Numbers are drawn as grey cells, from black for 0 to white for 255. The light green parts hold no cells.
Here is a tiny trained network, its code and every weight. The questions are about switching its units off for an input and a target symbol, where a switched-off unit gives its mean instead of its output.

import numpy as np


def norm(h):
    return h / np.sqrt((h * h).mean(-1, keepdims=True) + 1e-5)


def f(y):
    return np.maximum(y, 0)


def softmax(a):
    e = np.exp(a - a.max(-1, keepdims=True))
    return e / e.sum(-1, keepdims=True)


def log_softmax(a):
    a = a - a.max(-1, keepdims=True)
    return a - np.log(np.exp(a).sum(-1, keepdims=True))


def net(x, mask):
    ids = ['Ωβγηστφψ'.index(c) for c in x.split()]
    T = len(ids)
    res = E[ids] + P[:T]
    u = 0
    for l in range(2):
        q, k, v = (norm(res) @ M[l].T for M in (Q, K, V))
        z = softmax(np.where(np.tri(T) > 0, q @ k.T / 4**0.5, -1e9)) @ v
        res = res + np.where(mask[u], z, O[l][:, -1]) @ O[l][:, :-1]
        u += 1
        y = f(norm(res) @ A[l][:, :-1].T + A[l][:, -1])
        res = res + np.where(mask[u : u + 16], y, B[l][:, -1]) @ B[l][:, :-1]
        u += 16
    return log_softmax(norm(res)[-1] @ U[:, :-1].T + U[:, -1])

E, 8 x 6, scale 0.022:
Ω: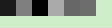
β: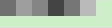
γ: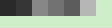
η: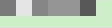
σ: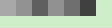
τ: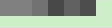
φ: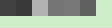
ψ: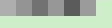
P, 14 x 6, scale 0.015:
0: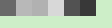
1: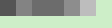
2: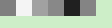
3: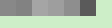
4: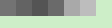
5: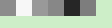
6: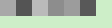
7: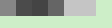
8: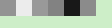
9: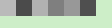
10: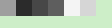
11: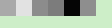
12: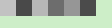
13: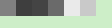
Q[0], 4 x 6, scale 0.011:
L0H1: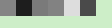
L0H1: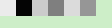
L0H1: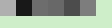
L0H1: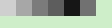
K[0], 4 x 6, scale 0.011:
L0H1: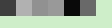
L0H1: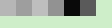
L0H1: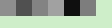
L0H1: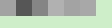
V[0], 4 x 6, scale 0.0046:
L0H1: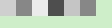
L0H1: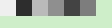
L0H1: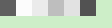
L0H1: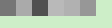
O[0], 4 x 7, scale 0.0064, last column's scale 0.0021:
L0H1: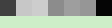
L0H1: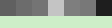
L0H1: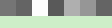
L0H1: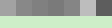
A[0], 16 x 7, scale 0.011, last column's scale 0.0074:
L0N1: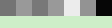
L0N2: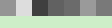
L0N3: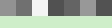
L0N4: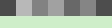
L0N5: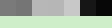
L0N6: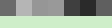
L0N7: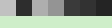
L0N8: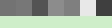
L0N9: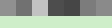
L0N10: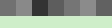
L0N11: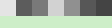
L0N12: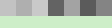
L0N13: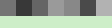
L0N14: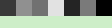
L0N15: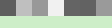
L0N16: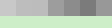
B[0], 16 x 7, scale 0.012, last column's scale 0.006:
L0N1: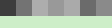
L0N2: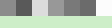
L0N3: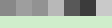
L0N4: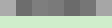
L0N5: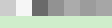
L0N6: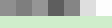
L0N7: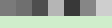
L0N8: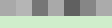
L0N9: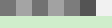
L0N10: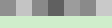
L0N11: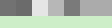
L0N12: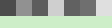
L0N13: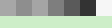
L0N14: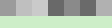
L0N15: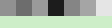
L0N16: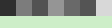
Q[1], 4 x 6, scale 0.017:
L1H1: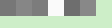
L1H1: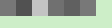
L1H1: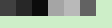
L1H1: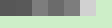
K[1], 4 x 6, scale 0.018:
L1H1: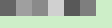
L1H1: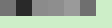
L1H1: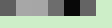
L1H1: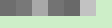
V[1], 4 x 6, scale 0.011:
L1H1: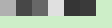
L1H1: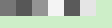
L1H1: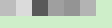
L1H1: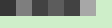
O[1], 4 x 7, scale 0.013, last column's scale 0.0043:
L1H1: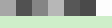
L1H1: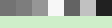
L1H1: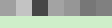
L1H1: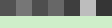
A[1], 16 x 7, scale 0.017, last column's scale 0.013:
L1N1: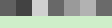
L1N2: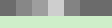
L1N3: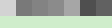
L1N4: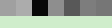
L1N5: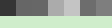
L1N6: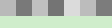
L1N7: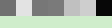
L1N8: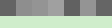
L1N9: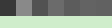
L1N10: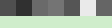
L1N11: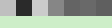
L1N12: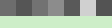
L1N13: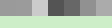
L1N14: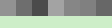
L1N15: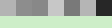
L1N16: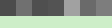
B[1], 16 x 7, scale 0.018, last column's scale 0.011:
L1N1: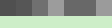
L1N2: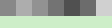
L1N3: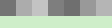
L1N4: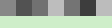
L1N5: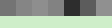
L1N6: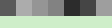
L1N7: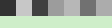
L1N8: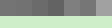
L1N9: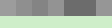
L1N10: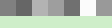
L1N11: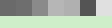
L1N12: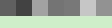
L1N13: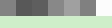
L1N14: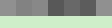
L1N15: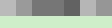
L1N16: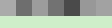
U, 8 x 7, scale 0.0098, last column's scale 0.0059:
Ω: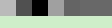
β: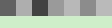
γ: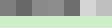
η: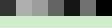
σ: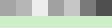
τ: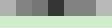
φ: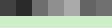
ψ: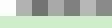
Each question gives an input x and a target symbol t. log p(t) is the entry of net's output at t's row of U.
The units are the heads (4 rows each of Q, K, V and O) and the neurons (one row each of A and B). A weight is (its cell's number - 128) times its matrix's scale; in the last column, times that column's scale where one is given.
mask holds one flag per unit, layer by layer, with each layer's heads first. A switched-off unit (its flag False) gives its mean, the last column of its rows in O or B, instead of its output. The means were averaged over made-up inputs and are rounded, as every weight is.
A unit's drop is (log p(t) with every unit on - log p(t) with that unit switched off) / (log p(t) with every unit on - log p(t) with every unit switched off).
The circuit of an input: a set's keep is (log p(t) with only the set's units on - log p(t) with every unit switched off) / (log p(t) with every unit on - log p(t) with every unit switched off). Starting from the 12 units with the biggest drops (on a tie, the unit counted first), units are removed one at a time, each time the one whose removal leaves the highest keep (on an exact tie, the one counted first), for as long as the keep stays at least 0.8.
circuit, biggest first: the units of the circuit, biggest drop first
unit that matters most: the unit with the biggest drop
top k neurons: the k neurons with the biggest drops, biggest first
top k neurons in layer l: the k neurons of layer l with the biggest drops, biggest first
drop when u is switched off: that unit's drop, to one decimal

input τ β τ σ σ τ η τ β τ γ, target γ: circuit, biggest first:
(L1N10)
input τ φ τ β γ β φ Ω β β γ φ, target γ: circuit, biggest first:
(L1H1 L1N10)
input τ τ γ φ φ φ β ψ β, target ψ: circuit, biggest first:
(L1H1 L1N15)
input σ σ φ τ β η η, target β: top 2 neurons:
(L0N5 L0N15)
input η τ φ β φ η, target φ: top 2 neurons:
(L0N15 L0N2)
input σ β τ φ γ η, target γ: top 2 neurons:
(L0N2 L0N15)
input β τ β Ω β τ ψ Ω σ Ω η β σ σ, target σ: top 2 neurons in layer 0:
(L0N6 L0N2)
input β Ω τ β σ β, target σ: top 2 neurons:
(L0N2 L1N3)
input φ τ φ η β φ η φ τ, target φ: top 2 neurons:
(L0N2 L0N8)
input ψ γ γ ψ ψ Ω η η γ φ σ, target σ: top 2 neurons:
(L1N3 L0N13)
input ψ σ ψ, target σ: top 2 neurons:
(L0N2 L1N3)
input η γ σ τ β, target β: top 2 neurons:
(L1N7 L0N8)
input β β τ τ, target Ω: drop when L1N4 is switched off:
0.2
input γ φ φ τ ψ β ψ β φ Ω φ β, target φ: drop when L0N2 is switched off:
0.7
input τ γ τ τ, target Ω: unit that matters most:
L0N7
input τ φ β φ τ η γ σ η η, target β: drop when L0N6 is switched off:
0.2
